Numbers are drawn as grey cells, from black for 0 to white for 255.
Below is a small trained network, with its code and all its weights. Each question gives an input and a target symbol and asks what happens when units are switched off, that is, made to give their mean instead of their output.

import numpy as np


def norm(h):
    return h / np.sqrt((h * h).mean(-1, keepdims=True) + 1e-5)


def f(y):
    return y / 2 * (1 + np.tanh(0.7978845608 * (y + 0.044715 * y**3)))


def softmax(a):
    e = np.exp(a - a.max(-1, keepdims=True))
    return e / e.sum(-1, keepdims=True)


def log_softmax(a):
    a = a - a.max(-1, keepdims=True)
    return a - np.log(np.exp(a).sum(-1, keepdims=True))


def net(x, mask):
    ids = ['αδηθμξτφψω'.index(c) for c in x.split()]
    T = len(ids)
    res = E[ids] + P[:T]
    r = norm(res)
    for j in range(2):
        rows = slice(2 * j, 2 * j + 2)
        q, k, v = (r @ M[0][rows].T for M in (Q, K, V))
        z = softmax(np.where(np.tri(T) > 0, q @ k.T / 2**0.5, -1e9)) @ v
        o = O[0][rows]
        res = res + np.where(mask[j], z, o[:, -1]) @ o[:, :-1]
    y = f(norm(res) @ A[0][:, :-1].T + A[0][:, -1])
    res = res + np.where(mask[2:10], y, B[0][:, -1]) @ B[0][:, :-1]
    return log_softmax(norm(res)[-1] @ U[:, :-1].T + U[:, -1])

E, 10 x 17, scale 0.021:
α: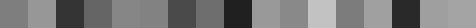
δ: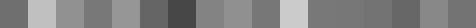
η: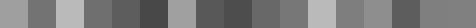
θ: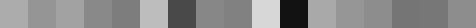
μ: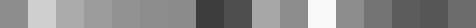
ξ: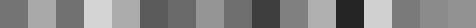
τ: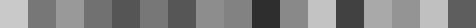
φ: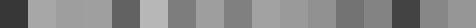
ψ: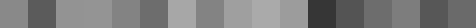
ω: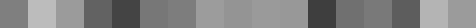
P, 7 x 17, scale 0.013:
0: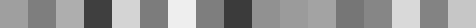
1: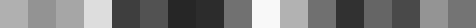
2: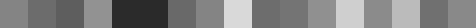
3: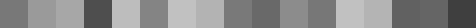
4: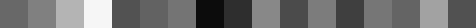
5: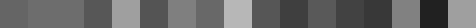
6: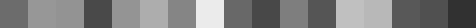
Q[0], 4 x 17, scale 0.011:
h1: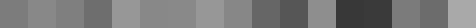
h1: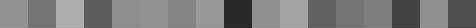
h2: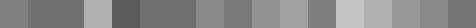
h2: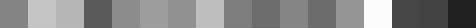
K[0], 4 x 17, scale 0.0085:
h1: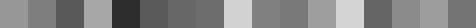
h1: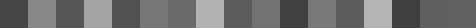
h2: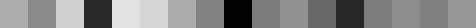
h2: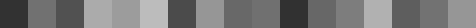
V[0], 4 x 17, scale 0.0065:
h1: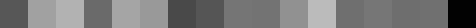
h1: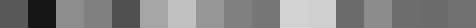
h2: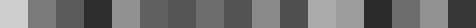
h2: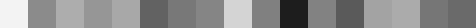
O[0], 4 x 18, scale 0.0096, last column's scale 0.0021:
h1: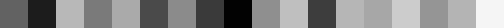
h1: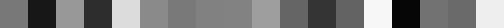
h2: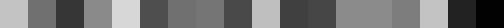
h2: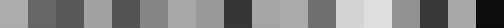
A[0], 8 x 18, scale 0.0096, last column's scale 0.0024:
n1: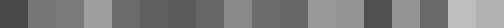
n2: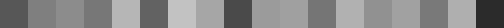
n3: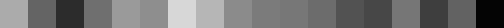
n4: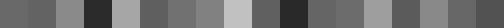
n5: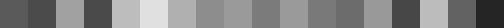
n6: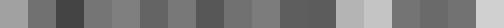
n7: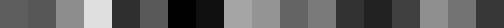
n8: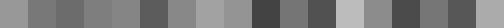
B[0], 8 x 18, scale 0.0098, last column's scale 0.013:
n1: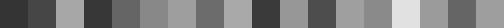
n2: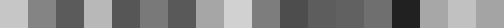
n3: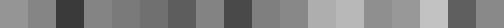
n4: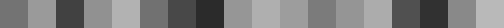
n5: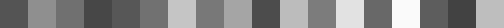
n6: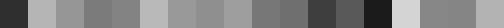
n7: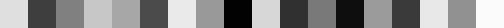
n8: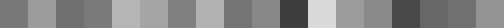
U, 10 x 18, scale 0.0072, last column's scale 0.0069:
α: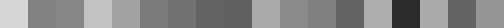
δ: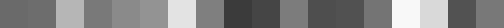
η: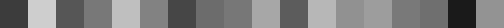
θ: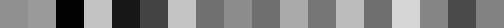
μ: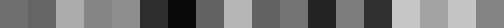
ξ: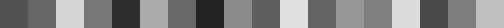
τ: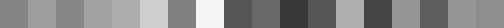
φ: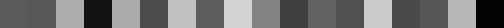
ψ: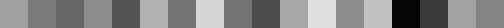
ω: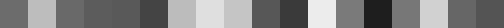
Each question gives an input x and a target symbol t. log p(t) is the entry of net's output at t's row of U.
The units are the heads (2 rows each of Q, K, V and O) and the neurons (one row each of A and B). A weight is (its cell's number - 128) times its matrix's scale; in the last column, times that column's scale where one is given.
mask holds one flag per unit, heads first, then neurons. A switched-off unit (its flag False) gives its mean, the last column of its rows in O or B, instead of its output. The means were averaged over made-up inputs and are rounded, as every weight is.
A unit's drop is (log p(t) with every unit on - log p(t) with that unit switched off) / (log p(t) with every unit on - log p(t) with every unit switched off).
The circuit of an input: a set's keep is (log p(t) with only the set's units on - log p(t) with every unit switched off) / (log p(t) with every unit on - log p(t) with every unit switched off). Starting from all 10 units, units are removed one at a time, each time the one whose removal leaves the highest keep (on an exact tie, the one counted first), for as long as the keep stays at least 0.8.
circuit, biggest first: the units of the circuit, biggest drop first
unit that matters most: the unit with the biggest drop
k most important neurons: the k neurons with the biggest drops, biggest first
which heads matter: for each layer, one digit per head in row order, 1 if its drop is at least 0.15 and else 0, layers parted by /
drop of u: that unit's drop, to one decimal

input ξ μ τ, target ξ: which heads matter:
01
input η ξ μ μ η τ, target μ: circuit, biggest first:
(h1, n7, h2, n5)
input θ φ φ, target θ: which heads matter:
11
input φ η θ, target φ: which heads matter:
11
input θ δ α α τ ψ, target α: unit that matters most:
n7
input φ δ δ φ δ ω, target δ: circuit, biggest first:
(h1, n1, n7)
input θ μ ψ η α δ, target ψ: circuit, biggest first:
(h1, h2)
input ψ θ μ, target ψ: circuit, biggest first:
(h1, h2)
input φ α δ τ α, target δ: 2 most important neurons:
(n6, n4)
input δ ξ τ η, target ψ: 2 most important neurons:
(n2, n7)
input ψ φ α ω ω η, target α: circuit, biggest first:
(h2, n7, n4)
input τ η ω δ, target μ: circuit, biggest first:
(h1, n7, n2)
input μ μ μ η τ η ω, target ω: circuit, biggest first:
(h1, n8)
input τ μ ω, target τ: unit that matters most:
h2
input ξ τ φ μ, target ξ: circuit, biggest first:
(h2, n7)
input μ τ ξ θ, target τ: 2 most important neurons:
(n6, n7)
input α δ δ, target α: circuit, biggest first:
(n7, h2)
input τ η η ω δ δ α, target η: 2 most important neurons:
(n7, n4)
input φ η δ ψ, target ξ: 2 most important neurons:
(n5, n7)
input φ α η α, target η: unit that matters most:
h2
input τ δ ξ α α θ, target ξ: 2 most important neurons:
(n7, n1)
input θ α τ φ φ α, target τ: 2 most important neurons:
(n6, n7)
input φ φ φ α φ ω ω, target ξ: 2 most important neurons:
(n7, n5)
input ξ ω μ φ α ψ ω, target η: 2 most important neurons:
(n4, n8)
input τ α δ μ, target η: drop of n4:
-0.1
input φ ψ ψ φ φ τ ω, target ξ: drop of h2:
0.3
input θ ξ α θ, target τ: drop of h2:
0.3
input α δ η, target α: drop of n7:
0.2
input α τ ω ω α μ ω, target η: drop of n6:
0.0
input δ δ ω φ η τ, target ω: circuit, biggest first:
(h1)
